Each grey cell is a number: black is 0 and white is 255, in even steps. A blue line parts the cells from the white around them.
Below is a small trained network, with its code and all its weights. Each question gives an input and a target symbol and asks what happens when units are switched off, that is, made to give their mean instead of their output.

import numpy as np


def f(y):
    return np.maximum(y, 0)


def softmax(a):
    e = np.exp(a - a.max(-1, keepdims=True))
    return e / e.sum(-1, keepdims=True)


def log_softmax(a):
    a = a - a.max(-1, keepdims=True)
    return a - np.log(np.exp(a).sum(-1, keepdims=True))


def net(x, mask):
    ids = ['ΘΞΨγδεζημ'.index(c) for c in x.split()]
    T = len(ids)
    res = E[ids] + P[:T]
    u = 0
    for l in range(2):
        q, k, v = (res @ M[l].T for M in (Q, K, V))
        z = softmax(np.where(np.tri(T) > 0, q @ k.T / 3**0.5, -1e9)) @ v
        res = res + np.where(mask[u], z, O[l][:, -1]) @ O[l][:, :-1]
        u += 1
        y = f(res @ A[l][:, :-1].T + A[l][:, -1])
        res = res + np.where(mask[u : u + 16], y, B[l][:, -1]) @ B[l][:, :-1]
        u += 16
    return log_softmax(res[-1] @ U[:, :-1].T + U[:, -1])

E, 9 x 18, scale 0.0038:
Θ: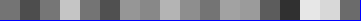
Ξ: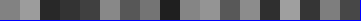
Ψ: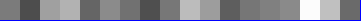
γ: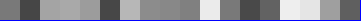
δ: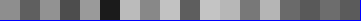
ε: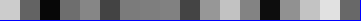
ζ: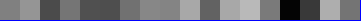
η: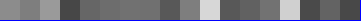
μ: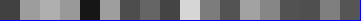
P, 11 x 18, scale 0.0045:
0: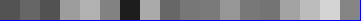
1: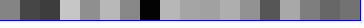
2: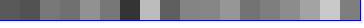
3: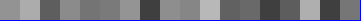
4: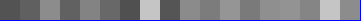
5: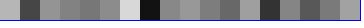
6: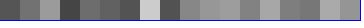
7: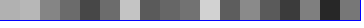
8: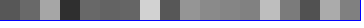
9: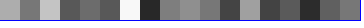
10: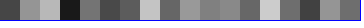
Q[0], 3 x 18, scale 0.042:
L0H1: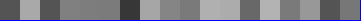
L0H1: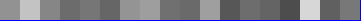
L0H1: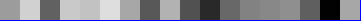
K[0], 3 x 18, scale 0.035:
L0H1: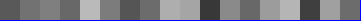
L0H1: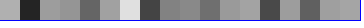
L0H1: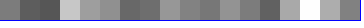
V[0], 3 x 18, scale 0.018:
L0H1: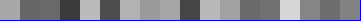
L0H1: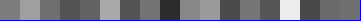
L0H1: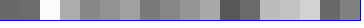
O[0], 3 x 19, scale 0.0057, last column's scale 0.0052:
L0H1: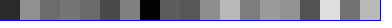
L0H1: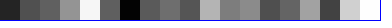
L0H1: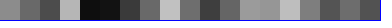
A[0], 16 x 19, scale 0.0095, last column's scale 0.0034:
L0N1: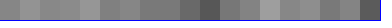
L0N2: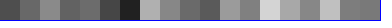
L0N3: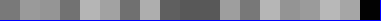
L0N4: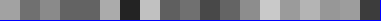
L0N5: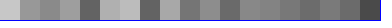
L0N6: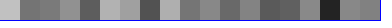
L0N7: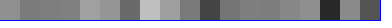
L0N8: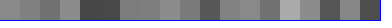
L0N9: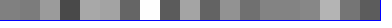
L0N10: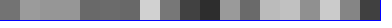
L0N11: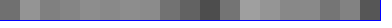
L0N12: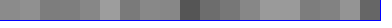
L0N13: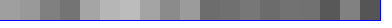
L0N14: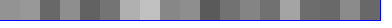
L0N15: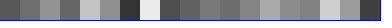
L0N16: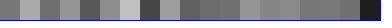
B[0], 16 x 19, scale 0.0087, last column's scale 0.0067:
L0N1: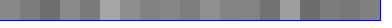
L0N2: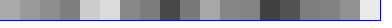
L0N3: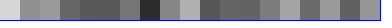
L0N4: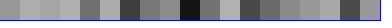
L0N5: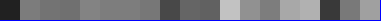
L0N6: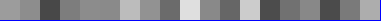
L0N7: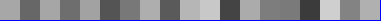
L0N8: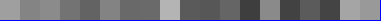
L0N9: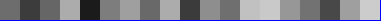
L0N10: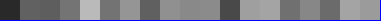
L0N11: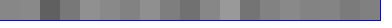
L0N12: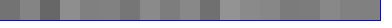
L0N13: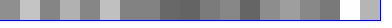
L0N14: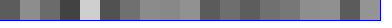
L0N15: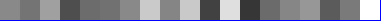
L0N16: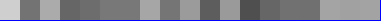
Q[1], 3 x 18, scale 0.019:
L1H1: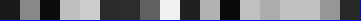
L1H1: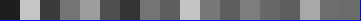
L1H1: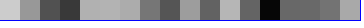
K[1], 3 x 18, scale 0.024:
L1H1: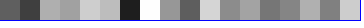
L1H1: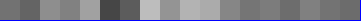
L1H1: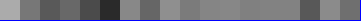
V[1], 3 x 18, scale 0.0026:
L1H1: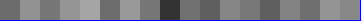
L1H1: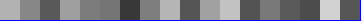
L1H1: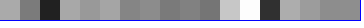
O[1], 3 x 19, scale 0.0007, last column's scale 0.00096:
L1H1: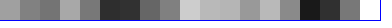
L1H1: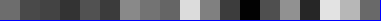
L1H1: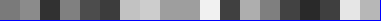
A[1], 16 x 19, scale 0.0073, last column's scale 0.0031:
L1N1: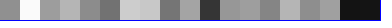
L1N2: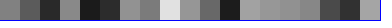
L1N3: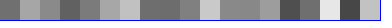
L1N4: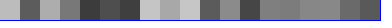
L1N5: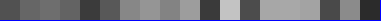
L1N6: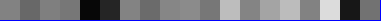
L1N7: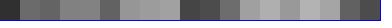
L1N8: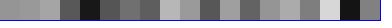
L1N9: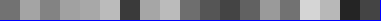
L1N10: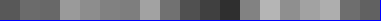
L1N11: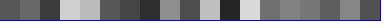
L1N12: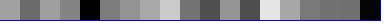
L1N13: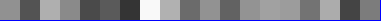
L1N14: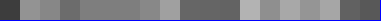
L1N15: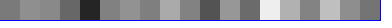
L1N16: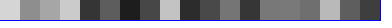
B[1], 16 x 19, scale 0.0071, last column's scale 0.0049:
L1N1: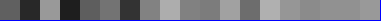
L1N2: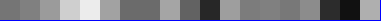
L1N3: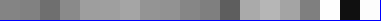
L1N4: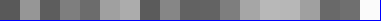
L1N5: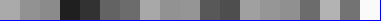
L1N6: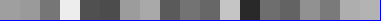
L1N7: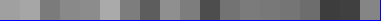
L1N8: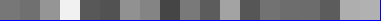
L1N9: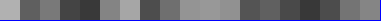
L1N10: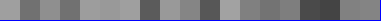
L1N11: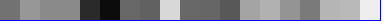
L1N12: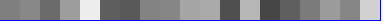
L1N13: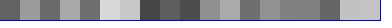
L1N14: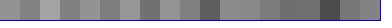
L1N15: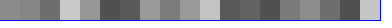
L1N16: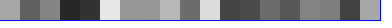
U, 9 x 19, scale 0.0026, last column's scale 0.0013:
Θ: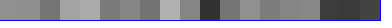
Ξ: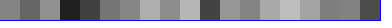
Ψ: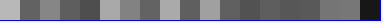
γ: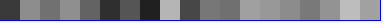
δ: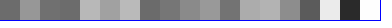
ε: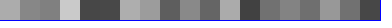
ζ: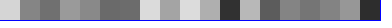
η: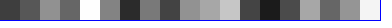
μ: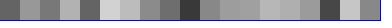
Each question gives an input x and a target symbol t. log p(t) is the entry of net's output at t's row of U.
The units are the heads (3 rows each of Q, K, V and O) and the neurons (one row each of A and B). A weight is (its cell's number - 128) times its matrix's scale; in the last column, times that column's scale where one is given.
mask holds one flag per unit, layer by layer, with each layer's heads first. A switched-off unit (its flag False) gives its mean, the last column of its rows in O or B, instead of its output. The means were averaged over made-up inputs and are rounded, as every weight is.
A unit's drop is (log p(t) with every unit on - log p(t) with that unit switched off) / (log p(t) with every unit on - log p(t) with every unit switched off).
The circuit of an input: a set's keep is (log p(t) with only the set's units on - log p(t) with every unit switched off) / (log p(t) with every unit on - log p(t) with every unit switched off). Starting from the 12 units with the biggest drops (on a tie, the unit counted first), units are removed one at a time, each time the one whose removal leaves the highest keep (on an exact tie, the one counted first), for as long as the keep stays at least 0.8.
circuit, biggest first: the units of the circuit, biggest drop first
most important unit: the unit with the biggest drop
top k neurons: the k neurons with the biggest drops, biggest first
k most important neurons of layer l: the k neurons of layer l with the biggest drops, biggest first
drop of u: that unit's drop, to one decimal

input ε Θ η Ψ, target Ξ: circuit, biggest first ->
L0H1, L0N5, L1N1, L1N5
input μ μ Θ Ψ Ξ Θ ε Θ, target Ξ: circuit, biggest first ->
L0H1, L0N5, L1N1, L1N5
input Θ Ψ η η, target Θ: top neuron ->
L1N2
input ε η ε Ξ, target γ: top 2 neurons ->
L1N11, L0N15
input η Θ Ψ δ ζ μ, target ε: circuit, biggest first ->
L0H1, L1N6, L1N8, L0N2
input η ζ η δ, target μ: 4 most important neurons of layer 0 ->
L0N13, L0N9, L0N15, L0N5
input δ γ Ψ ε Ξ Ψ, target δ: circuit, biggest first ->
L0H1, L1N3
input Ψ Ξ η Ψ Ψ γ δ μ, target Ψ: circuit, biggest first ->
L0H1, L1N16, L0N8
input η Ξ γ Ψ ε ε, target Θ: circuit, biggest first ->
L0H1, L1N2, L0N6, L0N2
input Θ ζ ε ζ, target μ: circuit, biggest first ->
L0H1, L0N13, L0N9
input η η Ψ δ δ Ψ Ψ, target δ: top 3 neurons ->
L1N3, L0N2, L0N15
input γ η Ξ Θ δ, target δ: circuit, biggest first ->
L0H1, L1N3, L0N2, L0N15
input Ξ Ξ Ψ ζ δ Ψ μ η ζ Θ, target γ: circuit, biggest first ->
L0H1, L1N11, L0N15
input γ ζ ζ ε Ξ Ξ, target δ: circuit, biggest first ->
L0H1, L1N3
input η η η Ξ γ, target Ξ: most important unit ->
L0N15
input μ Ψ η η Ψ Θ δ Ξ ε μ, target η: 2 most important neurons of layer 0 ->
L0N15, L0N9
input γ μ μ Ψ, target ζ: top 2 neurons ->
L0N6, L0N7
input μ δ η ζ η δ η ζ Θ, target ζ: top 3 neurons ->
L0N9, L1N12, L0N13
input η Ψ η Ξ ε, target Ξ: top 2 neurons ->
L0N15, L1N5
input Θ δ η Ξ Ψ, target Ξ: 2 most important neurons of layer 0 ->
L0N15, L0N2
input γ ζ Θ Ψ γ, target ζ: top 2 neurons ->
L0N9, L1N12
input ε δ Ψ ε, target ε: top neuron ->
L1N6
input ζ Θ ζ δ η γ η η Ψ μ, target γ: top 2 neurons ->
L1N11, L0N15
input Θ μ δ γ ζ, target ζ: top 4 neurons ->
L0N9, L1N12, L0N13, L1N15
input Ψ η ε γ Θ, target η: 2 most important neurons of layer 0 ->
L0N2, L0N15
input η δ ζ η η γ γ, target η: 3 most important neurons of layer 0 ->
L0N2, L0N15, L0N9
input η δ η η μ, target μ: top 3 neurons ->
L1N13, L0N7, L1N4
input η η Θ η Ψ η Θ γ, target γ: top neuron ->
L1N11
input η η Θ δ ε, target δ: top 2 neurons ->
L1N3, L0N2
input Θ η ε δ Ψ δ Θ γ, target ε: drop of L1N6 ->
0.4
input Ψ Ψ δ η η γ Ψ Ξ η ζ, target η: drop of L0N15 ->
0.1
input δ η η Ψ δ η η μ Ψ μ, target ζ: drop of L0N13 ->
0.1
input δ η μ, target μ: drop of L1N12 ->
0.0
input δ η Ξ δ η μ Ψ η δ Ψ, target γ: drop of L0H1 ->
0.7
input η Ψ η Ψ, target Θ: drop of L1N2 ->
0.6
